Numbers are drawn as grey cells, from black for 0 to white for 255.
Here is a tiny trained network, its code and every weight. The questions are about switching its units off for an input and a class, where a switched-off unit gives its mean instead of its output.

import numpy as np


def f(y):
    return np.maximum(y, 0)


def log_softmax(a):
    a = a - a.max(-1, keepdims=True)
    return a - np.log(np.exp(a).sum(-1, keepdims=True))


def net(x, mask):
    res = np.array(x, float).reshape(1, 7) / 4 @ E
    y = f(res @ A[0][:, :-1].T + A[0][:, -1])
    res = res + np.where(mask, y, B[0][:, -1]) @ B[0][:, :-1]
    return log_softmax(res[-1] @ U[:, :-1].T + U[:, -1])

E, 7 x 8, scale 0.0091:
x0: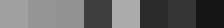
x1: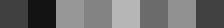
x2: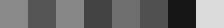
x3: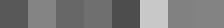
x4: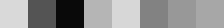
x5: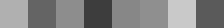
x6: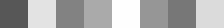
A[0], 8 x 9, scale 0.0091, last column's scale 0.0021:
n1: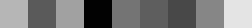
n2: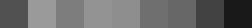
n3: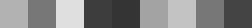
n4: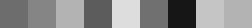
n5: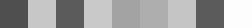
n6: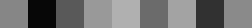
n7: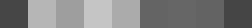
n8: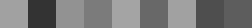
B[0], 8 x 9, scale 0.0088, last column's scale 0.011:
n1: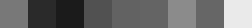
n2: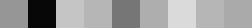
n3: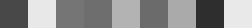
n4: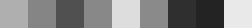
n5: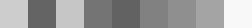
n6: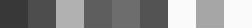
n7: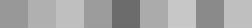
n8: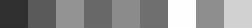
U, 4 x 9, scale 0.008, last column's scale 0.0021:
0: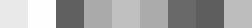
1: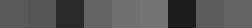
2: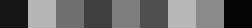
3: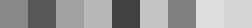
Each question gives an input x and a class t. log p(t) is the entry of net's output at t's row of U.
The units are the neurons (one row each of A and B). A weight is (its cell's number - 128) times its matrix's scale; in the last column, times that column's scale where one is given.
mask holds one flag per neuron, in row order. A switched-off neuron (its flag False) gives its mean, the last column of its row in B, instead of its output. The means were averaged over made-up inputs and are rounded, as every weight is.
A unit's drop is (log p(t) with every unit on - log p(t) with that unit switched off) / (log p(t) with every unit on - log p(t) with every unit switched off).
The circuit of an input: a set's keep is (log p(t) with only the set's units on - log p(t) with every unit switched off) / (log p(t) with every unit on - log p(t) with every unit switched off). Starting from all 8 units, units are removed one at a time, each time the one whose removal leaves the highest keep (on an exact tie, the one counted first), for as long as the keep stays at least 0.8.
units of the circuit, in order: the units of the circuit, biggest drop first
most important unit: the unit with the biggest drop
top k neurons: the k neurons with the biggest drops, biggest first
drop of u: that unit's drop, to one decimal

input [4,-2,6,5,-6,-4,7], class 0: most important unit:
n4
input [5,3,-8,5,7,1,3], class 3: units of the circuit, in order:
n5, n3
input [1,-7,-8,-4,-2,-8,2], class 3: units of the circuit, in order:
n3, n5
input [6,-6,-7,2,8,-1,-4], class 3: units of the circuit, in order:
n3, n4
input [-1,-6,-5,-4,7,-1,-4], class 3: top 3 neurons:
n4, n3, n5
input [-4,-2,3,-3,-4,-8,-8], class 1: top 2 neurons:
n6, n8
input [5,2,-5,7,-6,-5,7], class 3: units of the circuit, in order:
n2, n5
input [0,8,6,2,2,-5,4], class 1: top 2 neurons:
n4, n3
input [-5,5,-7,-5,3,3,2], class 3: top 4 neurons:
n5, n3, n1, n4
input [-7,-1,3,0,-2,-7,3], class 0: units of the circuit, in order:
n4, n6
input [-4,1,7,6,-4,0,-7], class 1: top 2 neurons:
n6, n1
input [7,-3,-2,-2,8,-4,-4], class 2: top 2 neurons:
n6, n4
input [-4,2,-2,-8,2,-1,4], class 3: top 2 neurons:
n3, n5
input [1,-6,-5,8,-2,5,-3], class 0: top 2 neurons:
n6, n8
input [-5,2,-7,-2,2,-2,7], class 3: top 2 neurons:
n5, n4
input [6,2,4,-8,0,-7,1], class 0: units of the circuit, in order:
n4
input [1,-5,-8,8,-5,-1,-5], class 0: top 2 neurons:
n6, n8
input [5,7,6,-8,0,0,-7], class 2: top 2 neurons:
n6, n8
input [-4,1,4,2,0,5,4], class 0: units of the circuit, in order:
n6, n8
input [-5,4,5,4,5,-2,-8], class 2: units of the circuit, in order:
n6, n5
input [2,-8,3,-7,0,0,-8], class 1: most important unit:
n1
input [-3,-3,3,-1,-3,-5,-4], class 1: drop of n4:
-0.1
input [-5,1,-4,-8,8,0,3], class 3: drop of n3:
0.1
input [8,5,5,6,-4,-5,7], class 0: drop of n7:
0.5
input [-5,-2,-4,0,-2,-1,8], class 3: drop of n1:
-0.1
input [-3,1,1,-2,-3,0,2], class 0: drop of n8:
0.2
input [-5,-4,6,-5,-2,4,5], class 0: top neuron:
n4
